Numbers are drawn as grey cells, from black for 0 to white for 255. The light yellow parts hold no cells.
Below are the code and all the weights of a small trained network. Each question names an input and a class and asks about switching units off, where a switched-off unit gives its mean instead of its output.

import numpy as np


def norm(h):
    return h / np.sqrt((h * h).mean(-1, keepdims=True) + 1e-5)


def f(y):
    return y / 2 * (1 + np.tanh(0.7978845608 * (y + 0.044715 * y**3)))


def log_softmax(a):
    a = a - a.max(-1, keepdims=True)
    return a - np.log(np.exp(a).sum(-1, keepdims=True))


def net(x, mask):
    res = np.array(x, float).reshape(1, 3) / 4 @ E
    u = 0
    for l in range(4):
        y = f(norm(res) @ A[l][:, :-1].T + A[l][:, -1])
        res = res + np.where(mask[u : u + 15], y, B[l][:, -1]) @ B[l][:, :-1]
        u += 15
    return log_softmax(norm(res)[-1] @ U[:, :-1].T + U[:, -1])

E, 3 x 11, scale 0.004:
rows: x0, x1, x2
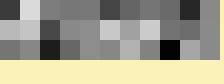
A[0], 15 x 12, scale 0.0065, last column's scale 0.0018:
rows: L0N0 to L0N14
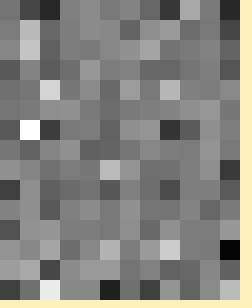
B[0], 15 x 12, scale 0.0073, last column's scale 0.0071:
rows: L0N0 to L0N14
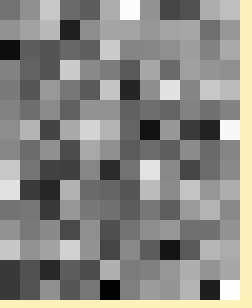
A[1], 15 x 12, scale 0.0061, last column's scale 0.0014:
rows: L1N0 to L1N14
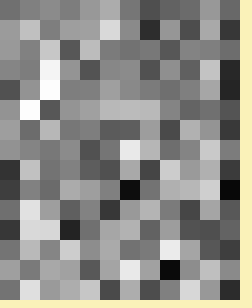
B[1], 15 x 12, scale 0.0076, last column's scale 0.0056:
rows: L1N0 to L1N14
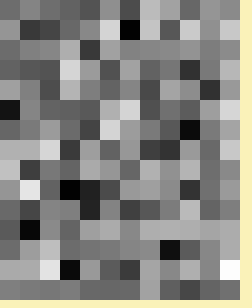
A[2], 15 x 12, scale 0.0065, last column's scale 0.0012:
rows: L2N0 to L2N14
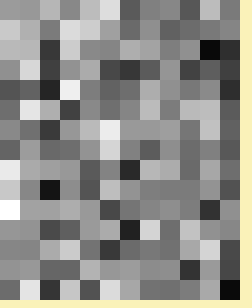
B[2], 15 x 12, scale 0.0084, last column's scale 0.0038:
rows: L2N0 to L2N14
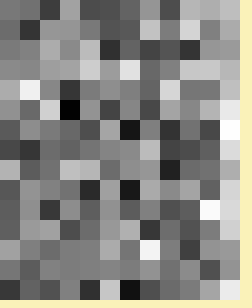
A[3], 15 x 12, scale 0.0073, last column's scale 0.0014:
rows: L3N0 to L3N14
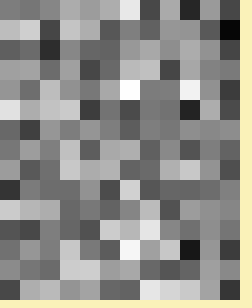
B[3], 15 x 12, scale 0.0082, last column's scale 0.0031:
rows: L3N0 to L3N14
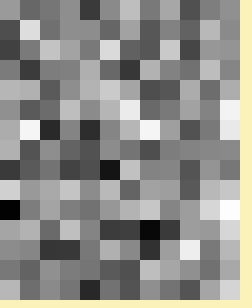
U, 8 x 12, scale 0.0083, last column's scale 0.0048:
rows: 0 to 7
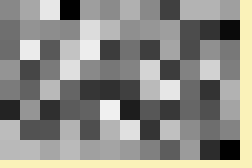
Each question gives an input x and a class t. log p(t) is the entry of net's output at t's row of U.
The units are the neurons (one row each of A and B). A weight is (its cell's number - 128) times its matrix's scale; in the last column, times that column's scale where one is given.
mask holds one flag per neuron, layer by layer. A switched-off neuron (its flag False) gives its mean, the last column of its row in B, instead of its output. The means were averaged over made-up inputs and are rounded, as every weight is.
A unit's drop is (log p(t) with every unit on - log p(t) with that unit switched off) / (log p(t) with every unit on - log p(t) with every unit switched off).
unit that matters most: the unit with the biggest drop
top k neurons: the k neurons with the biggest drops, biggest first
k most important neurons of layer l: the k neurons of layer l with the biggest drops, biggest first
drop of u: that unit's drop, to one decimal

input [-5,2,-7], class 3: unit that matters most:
L0N14
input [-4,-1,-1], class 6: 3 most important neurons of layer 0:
L0N6, L0N0, L0N9
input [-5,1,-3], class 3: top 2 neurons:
L0N14, L0N6
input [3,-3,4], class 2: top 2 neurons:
L0N9, L0N6
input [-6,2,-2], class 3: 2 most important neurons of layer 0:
L0N6, L0N0
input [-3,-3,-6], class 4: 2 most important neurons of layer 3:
L3N4, L3N11
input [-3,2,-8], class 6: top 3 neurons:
L0N6, L1N3, L1N13
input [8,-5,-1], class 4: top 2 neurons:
L0N14, L0N12
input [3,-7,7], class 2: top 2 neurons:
L0N6, L0N12
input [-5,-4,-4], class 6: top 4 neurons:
L0N12, L0N2, L0N13, L1N13
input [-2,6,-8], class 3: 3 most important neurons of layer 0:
L0N14, L0N6, L0N12
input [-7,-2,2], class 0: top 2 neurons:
L1N13, L0N6
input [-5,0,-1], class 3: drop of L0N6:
0.7
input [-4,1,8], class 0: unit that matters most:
L0N0
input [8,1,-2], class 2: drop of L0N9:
0.3
